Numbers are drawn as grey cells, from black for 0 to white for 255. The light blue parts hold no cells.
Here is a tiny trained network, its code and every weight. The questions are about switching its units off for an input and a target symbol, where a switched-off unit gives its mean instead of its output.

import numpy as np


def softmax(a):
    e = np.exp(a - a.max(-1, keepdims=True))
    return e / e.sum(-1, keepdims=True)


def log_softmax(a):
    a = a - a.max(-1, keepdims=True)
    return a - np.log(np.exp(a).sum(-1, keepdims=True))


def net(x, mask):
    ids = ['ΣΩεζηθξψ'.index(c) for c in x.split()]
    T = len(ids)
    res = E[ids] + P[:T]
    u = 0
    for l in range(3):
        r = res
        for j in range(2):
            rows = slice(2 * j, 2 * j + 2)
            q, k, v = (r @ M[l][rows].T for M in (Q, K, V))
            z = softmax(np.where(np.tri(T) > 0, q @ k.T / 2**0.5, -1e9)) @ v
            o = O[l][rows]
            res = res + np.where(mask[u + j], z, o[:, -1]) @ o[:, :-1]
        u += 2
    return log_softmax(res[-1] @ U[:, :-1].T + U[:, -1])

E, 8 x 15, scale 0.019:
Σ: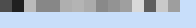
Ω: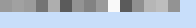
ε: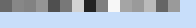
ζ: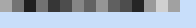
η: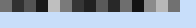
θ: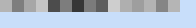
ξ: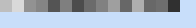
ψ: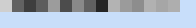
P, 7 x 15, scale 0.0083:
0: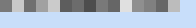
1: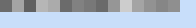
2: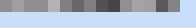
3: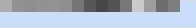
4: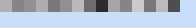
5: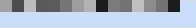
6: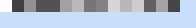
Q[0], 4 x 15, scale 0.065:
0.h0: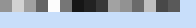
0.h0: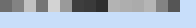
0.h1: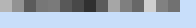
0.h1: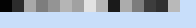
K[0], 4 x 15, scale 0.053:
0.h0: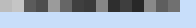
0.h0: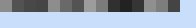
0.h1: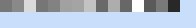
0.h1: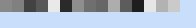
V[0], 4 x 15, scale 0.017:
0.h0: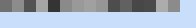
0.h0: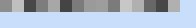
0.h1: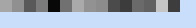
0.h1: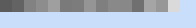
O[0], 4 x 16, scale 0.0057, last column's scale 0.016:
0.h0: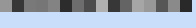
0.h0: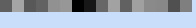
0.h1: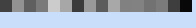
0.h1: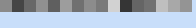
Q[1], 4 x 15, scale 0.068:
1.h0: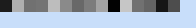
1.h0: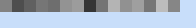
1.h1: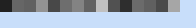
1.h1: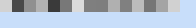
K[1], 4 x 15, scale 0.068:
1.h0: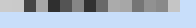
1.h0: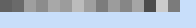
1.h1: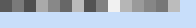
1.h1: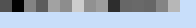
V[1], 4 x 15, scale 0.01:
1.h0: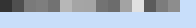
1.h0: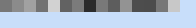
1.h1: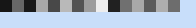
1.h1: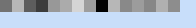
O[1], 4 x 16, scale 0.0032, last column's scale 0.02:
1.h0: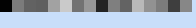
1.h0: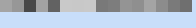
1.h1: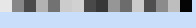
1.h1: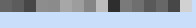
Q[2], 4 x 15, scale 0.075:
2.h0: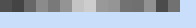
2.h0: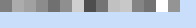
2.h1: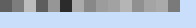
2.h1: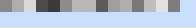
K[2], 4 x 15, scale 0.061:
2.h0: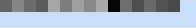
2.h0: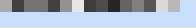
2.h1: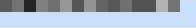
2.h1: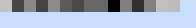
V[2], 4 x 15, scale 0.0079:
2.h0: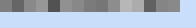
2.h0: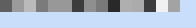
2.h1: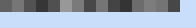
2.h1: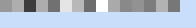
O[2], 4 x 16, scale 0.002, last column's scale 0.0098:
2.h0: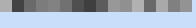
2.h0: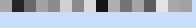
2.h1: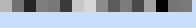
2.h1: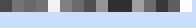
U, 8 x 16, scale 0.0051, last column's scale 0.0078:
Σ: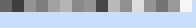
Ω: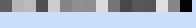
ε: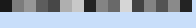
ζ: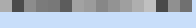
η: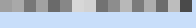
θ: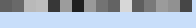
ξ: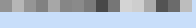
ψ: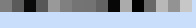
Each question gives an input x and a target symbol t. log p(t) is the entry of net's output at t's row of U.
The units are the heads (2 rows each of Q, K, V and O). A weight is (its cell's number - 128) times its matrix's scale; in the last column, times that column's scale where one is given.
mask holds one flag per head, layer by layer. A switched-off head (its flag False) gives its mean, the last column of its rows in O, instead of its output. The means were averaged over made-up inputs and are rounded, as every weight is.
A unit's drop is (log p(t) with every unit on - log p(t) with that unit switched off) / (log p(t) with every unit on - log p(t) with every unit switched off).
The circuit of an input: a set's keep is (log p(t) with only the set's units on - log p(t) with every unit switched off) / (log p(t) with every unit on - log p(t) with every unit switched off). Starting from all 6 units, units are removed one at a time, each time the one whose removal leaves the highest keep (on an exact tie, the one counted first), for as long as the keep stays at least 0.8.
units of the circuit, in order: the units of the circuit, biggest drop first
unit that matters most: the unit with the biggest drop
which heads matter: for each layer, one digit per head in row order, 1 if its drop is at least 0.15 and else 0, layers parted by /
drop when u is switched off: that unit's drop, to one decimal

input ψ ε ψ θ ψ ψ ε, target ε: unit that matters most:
1.h1
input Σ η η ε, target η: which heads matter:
11 / 00 / 01
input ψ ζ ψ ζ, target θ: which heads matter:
11 / 01 / 01
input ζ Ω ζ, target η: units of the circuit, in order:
1.h1, 0.h0
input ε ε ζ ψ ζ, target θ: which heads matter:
10 / 01 / 01
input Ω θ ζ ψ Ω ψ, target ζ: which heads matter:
10 / 00 / 00
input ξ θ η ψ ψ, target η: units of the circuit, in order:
0.h0, 1.h0
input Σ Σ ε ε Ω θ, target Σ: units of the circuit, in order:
1.h0, 2.h0
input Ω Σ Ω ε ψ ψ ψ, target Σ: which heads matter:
00 / 10 / 00
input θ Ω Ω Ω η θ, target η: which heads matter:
10 / 00 / 00
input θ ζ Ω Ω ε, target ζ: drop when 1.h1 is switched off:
0.1
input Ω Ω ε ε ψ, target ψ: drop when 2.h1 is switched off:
0.0
